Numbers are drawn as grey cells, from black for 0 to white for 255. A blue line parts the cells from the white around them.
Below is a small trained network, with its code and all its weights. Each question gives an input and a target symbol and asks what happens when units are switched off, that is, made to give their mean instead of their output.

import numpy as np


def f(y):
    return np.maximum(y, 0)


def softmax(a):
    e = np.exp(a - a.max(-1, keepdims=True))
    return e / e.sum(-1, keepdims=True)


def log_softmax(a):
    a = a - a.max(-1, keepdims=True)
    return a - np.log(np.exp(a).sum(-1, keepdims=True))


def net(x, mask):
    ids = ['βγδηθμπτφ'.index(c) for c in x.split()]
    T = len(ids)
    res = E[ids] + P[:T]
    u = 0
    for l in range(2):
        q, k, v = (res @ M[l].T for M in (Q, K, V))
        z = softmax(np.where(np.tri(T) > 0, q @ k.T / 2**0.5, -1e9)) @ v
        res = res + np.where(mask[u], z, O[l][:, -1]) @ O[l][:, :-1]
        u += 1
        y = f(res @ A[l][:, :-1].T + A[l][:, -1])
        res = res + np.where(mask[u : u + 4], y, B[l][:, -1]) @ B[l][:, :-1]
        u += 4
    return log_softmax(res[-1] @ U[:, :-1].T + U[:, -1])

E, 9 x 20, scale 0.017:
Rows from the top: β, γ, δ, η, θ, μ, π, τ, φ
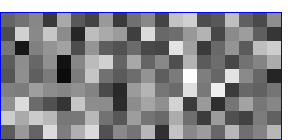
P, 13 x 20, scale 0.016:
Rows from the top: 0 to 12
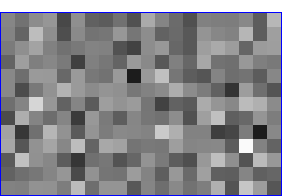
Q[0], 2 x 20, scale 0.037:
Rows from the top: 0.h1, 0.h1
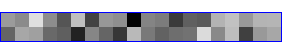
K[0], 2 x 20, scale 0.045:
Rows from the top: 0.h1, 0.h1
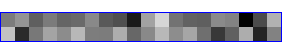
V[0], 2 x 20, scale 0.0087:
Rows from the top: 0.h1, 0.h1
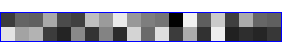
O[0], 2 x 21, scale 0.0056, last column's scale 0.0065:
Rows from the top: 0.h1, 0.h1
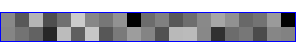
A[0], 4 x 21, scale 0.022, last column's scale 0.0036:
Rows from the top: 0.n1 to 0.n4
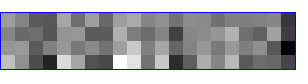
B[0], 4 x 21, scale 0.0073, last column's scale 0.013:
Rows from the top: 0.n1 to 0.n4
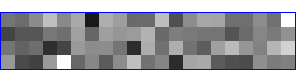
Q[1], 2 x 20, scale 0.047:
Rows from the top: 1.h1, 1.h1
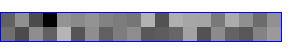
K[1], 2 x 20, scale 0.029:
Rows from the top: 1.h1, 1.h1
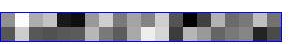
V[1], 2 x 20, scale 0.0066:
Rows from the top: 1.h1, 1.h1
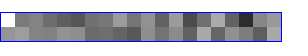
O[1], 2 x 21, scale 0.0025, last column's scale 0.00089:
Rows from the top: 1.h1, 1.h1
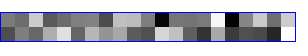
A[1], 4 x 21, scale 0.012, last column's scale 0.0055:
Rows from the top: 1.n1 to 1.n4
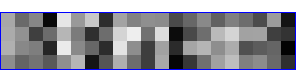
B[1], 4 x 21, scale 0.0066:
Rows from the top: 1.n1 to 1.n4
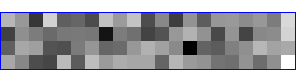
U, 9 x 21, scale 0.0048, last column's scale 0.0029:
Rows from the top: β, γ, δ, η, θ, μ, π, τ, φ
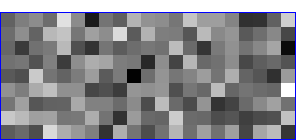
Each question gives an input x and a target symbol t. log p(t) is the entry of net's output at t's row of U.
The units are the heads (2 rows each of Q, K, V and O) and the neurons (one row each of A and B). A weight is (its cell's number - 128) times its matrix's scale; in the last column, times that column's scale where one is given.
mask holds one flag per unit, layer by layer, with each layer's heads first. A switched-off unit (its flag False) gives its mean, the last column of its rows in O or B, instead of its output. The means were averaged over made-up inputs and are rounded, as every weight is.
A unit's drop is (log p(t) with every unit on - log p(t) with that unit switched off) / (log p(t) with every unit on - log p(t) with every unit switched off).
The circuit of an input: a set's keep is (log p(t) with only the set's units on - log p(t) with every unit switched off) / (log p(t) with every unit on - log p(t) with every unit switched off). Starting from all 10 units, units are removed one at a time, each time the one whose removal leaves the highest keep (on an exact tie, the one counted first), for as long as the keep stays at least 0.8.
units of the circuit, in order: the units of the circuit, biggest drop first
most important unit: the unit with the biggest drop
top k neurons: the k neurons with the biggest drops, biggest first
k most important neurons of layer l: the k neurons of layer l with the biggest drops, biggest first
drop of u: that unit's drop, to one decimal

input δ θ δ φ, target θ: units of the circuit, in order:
[0.h1]
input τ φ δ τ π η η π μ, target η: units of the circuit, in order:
[0.h1, 1.n1]
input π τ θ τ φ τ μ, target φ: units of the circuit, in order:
[0.h1, 1.n2]
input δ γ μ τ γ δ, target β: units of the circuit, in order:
[0.h1, 0.n1, 0.n3]
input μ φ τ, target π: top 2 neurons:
[1.n3, 0.n1]
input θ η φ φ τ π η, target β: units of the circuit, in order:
[0.h1, 0.n1]
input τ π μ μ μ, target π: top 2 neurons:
[1.n3, 0.n1]
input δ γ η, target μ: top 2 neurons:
[0.n1, 1.n4]
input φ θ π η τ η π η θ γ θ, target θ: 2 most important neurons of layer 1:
[1.n1, 1.n4]
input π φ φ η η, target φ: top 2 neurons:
[1.n2, 0.n3]
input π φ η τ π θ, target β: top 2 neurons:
[0.n1, 1.n3]
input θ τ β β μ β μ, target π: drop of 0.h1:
1.0
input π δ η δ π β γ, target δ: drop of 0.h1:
1.0
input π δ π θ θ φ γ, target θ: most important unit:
0.h1
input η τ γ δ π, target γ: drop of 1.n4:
1.0
